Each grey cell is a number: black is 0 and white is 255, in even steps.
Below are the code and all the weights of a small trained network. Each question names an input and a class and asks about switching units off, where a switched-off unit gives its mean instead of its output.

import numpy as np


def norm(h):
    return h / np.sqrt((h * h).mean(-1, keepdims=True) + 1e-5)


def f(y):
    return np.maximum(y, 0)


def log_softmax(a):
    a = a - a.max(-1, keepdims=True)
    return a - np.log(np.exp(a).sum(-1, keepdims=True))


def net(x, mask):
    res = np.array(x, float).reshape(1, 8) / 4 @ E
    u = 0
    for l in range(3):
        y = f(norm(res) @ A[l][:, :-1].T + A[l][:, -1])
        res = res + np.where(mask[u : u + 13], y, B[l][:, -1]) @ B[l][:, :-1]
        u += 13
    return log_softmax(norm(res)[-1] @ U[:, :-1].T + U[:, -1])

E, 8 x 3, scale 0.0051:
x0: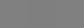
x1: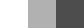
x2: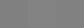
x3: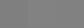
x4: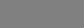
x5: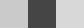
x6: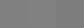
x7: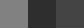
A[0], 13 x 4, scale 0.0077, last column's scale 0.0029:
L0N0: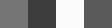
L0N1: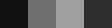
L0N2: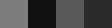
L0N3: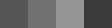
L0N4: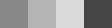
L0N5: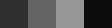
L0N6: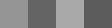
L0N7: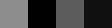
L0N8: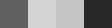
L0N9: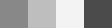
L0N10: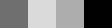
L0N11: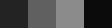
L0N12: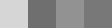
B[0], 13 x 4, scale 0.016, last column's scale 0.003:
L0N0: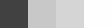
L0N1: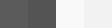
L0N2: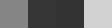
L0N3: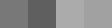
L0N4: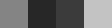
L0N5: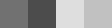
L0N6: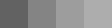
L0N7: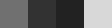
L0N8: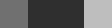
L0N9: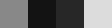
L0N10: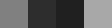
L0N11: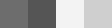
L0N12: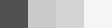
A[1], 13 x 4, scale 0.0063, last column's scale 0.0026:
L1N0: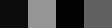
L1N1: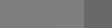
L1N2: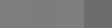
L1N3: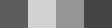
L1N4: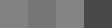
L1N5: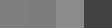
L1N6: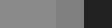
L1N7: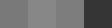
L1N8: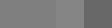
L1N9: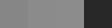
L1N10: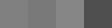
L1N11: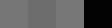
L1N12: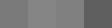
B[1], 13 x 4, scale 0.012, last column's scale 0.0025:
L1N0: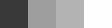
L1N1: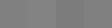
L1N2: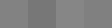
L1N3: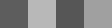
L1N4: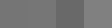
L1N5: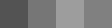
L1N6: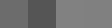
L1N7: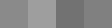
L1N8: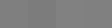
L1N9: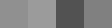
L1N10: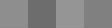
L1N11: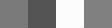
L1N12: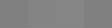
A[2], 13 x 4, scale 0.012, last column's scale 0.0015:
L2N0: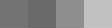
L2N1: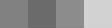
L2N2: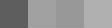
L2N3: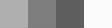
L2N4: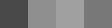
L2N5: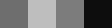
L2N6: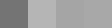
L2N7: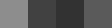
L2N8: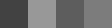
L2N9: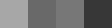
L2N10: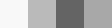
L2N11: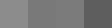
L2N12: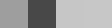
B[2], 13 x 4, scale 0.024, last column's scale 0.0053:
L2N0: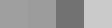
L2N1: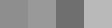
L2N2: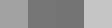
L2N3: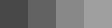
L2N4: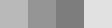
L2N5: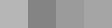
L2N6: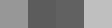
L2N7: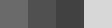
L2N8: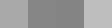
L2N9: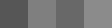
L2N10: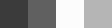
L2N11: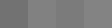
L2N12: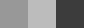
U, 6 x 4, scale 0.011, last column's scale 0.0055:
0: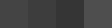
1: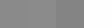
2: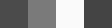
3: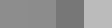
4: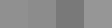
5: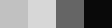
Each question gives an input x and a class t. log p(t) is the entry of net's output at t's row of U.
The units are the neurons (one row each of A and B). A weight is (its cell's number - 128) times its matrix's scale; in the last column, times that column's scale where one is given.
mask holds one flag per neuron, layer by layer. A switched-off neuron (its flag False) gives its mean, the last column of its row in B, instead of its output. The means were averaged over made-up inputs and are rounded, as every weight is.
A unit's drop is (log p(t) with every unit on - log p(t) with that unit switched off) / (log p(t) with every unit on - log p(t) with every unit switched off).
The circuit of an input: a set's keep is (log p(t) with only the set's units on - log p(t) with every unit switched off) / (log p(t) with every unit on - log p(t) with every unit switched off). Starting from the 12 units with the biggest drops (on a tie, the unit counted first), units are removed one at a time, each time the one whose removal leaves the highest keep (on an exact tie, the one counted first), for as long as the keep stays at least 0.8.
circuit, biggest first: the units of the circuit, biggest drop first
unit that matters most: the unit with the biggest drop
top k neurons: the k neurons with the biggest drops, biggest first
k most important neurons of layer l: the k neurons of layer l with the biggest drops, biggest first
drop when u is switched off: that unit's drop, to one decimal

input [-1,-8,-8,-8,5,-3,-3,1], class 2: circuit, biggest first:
L0N1
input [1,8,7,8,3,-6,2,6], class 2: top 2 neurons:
L2N10, L0N0
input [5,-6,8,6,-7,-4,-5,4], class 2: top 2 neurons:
L0N1, L0N11
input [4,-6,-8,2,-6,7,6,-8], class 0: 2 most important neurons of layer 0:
L0N9, L0N4
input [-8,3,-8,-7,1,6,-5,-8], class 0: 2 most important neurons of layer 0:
L0N9, L0N4
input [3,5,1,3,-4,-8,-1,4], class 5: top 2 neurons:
L1N0, L0N9
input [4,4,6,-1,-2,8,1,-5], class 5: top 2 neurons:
L0N12, L2N7
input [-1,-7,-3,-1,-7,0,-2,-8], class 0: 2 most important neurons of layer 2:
L2N12, L2N10
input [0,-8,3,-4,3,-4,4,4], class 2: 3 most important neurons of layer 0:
L0N1, L0N11, L0N5
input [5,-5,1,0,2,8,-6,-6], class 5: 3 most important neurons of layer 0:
L0N0, L0N7, L0N2
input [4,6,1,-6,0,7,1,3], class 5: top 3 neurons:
L0N12, L0N6, L2N12
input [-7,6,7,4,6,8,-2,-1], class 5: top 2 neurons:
L0N12, L2N12
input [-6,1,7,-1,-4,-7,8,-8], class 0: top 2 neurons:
L0N10, L0N8
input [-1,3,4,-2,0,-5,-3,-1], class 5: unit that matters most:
L1N0
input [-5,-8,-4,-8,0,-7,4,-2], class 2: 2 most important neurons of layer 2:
L2N8, L2N5
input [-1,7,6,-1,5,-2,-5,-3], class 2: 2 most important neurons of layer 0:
L0N0, L0N1
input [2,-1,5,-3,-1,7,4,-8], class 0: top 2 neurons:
L0N9, L0N4
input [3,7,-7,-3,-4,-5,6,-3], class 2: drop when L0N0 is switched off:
0.2
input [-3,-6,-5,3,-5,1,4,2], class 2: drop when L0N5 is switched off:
0.1
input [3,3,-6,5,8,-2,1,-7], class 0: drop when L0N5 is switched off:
0.0
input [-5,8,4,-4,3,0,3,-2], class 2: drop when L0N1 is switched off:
0.1
